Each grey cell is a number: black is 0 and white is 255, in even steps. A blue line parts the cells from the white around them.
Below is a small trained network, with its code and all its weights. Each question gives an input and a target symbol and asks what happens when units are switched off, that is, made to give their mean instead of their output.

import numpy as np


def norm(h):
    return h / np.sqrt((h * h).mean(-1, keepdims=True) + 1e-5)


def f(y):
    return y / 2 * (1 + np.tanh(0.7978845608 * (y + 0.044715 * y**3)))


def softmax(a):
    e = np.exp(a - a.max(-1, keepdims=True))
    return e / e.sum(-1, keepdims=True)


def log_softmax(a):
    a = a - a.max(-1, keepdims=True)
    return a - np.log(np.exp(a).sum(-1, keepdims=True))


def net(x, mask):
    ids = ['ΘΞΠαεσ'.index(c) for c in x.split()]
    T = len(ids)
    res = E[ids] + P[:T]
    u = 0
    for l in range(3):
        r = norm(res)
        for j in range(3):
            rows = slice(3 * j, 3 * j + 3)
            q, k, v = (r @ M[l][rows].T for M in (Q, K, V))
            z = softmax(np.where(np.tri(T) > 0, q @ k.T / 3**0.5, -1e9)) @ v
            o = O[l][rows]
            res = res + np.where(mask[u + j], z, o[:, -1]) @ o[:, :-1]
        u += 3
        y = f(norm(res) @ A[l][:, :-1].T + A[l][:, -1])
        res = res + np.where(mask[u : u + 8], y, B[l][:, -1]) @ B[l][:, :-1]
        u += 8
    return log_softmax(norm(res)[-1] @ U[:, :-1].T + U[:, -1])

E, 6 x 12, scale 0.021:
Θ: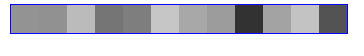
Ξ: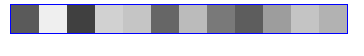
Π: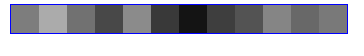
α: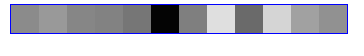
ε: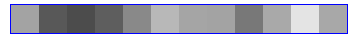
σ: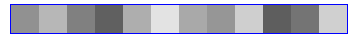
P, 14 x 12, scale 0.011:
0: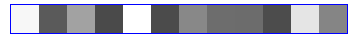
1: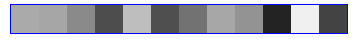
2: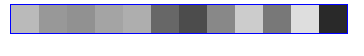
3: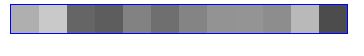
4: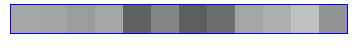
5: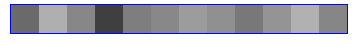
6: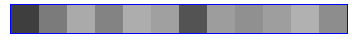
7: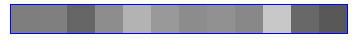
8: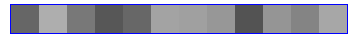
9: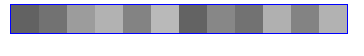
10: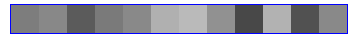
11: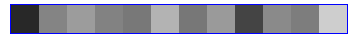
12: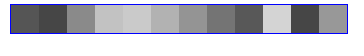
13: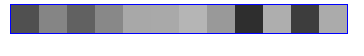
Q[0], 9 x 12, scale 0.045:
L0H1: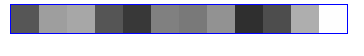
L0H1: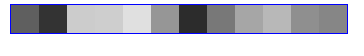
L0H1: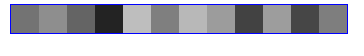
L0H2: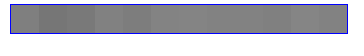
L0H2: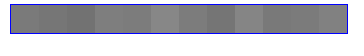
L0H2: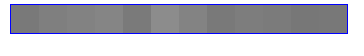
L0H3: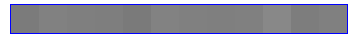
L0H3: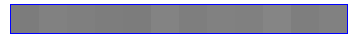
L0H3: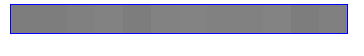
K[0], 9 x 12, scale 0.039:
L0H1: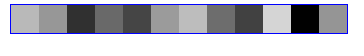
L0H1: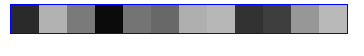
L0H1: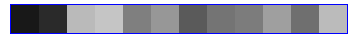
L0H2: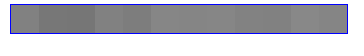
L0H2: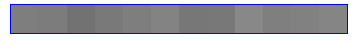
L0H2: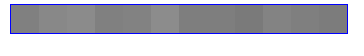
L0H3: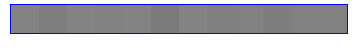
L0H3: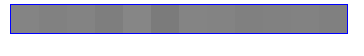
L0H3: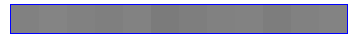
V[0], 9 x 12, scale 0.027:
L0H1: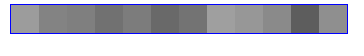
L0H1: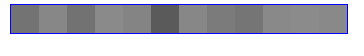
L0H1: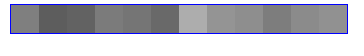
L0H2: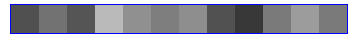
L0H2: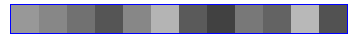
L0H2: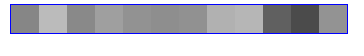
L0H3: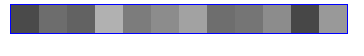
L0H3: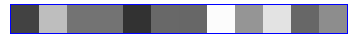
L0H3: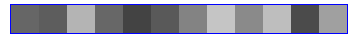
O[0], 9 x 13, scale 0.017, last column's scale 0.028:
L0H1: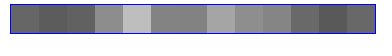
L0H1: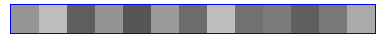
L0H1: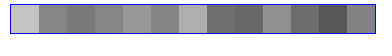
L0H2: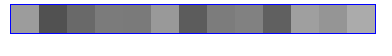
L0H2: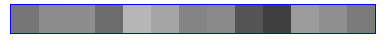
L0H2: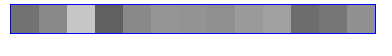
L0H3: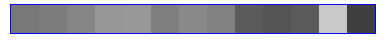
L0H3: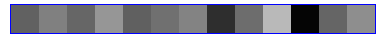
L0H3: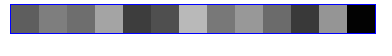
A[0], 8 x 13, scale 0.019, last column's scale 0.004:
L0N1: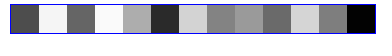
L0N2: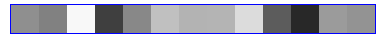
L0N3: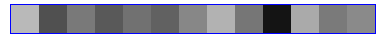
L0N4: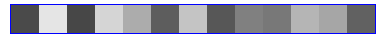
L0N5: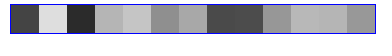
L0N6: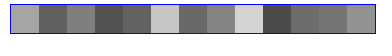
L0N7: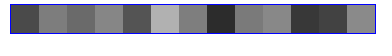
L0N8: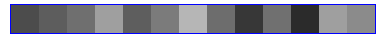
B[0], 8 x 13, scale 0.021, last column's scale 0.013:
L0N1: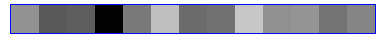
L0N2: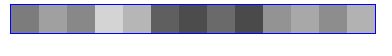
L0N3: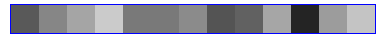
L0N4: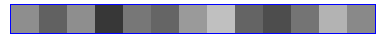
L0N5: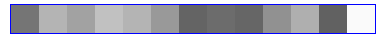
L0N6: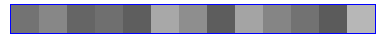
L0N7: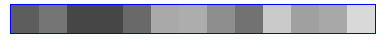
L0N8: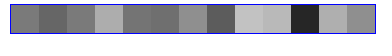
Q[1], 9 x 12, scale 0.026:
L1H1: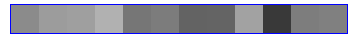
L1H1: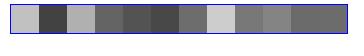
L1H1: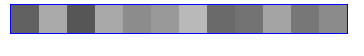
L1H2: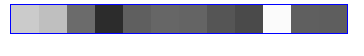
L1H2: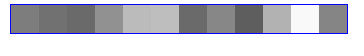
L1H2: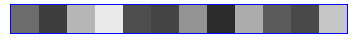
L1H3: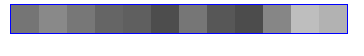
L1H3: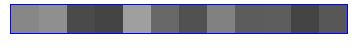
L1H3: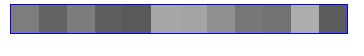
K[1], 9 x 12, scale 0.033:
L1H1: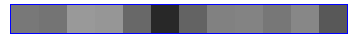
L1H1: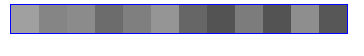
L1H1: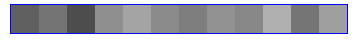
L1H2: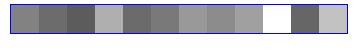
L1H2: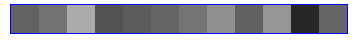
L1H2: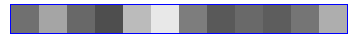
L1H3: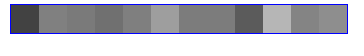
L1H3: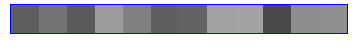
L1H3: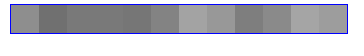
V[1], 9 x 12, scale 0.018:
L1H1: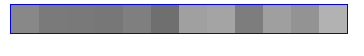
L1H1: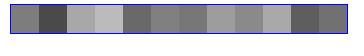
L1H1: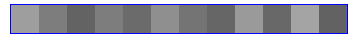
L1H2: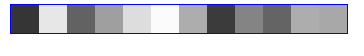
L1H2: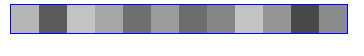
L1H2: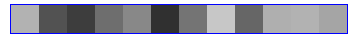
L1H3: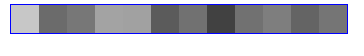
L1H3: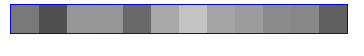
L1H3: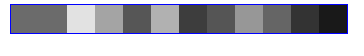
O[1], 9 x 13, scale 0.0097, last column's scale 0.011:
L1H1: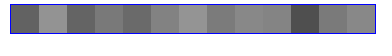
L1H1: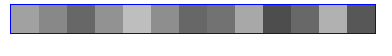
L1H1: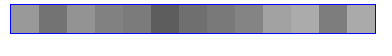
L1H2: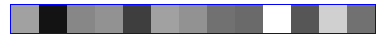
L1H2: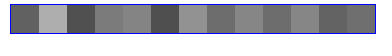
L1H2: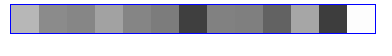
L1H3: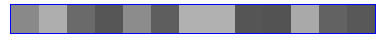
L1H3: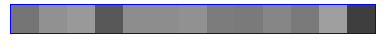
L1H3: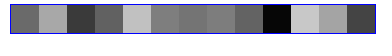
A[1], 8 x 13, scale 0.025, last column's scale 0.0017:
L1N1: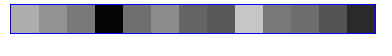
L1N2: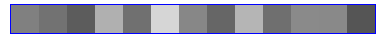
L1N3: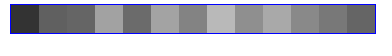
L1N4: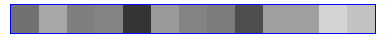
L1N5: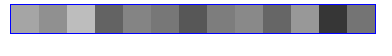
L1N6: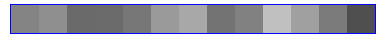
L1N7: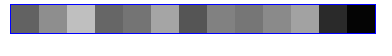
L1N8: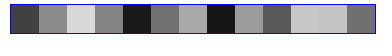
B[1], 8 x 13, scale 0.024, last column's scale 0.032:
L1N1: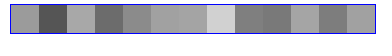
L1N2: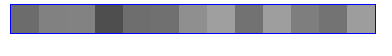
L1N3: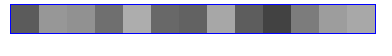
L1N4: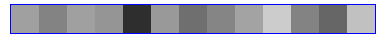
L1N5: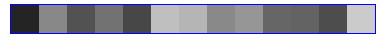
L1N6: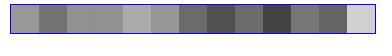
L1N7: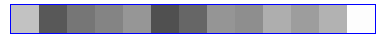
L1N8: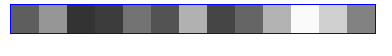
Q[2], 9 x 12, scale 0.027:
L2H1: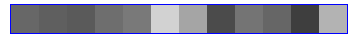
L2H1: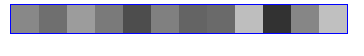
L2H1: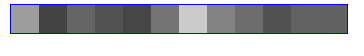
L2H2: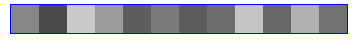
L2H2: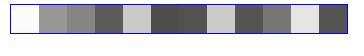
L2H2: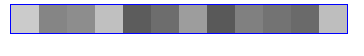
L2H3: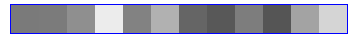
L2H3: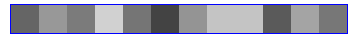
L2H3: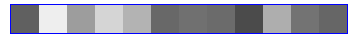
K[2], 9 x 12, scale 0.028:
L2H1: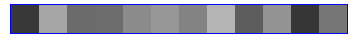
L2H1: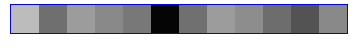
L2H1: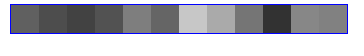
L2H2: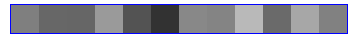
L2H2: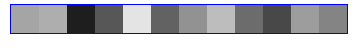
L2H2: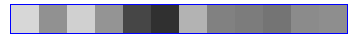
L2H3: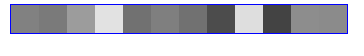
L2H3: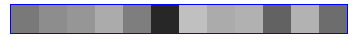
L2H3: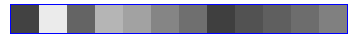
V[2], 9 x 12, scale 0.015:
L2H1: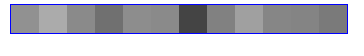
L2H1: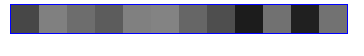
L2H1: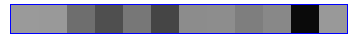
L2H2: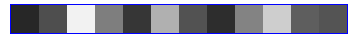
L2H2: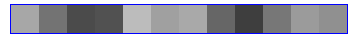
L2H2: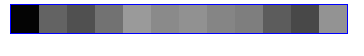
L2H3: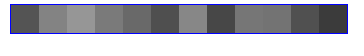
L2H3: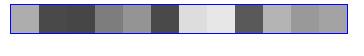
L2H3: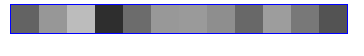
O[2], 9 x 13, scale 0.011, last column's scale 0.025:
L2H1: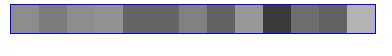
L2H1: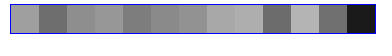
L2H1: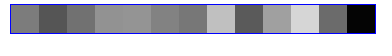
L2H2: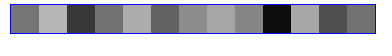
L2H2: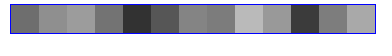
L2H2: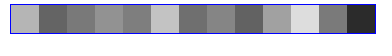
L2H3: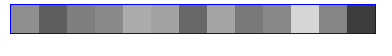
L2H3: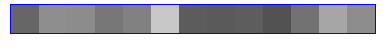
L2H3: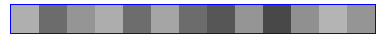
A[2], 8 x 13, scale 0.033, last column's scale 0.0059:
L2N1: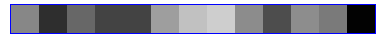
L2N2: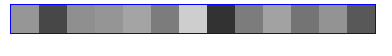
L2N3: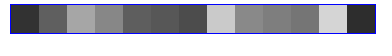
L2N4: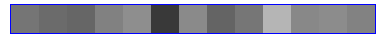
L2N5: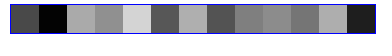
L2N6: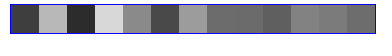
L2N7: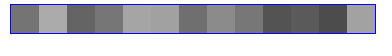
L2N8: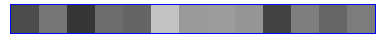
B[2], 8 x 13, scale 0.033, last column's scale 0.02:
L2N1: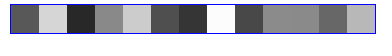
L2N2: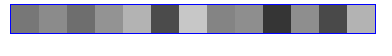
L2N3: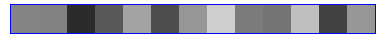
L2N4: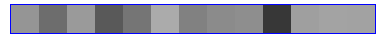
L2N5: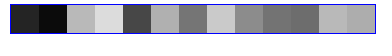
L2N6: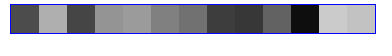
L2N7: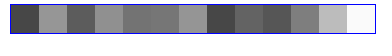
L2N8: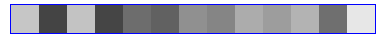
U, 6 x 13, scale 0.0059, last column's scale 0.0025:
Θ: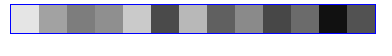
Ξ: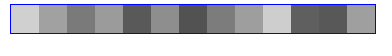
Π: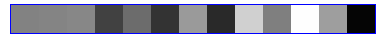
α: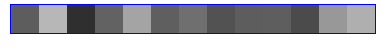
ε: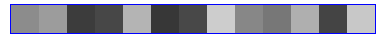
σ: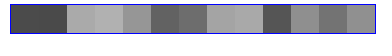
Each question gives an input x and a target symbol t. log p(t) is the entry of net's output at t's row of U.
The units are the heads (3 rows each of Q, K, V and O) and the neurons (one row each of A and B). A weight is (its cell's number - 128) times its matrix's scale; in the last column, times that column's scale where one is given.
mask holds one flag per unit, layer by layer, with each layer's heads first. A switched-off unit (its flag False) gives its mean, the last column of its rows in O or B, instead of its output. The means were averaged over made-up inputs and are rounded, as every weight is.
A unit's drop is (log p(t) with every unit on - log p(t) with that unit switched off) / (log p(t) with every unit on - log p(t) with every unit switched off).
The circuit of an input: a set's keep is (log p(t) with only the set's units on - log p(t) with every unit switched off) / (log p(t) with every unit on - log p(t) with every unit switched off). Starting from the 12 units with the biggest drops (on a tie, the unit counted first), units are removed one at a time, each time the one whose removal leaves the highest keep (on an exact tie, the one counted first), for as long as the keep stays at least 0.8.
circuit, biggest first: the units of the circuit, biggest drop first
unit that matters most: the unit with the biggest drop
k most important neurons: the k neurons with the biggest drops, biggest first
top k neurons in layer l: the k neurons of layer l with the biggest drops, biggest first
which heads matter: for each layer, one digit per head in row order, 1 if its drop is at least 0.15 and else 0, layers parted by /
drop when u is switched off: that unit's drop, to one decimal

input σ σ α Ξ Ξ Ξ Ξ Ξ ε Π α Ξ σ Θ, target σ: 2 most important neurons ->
[L0N7 L2N5]
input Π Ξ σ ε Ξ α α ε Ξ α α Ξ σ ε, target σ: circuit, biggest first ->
[L0H1 L2N5]
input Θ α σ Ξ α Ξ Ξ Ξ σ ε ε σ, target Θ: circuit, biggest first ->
[L0H1 L2N2]
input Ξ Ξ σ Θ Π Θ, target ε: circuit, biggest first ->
[L0H1 L2N3]
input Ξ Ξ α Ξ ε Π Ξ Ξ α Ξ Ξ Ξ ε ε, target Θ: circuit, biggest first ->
[L0H1 L2N2]
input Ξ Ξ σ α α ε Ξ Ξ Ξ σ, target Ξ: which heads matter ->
001 / 000 / 000
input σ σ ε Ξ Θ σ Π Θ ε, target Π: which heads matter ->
100 / 000 / 000
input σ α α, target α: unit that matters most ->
L0H3
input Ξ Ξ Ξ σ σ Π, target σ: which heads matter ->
100 / 010 / 000
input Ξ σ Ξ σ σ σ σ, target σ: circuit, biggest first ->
[L0H1 L2N5 L1H2]
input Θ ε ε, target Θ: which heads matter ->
110 / 010 / 000
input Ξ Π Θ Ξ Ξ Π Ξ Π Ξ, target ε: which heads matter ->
100 / 010 / 000
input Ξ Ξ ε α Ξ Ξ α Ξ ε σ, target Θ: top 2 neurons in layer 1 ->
[L1N5 L1N6]
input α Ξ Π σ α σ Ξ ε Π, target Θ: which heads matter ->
101 / 000 / 000
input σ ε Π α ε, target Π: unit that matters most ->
L0H2
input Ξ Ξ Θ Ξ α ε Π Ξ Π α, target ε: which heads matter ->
100 / 000 / 000
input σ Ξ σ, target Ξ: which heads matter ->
000 / 010 / 000
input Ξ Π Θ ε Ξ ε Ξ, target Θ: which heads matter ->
100 / 010 / 000
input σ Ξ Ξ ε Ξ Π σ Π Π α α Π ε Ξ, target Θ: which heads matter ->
101 / 000 / 000
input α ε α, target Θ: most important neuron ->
[L0N7]
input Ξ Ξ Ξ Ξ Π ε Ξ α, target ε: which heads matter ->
000 / 010 / 000
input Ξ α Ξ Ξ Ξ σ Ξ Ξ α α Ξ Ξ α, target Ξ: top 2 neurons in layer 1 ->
[L1N4 L1N7]
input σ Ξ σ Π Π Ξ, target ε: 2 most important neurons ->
[L2N3 L1N3]
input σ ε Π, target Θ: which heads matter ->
110 / 010 / 000
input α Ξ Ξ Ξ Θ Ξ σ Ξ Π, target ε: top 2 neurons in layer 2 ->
[L2N1 L2N8]
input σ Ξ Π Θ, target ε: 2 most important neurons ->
[L2N3 L1N3]
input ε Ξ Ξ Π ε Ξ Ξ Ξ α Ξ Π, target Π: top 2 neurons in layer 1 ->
[L1N5 L1N1]
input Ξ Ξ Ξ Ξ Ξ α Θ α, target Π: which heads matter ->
101 / 000 / 000
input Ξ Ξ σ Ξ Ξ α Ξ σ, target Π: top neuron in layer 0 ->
[L0N2]
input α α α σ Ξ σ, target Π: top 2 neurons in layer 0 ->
[L0N7 L0N5]
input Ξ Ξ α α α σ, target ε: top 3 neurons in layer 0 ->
[L0N5 L0N7 L0N3]
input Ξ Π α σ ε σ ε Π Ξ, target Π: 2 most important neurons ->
[L0N5 L0N1]
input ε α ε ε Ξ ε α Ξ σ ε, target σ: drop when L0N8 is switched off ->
0.0
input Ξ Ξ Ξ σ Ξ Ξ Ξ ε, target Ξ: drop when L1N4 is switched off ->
0.1
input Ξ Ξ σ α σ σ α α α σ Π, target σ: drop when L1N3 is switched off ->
0.1
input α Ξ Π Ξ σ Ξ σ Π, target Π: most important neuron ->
[L1N5]
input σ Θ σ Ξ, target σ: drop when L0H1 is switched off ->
1.0
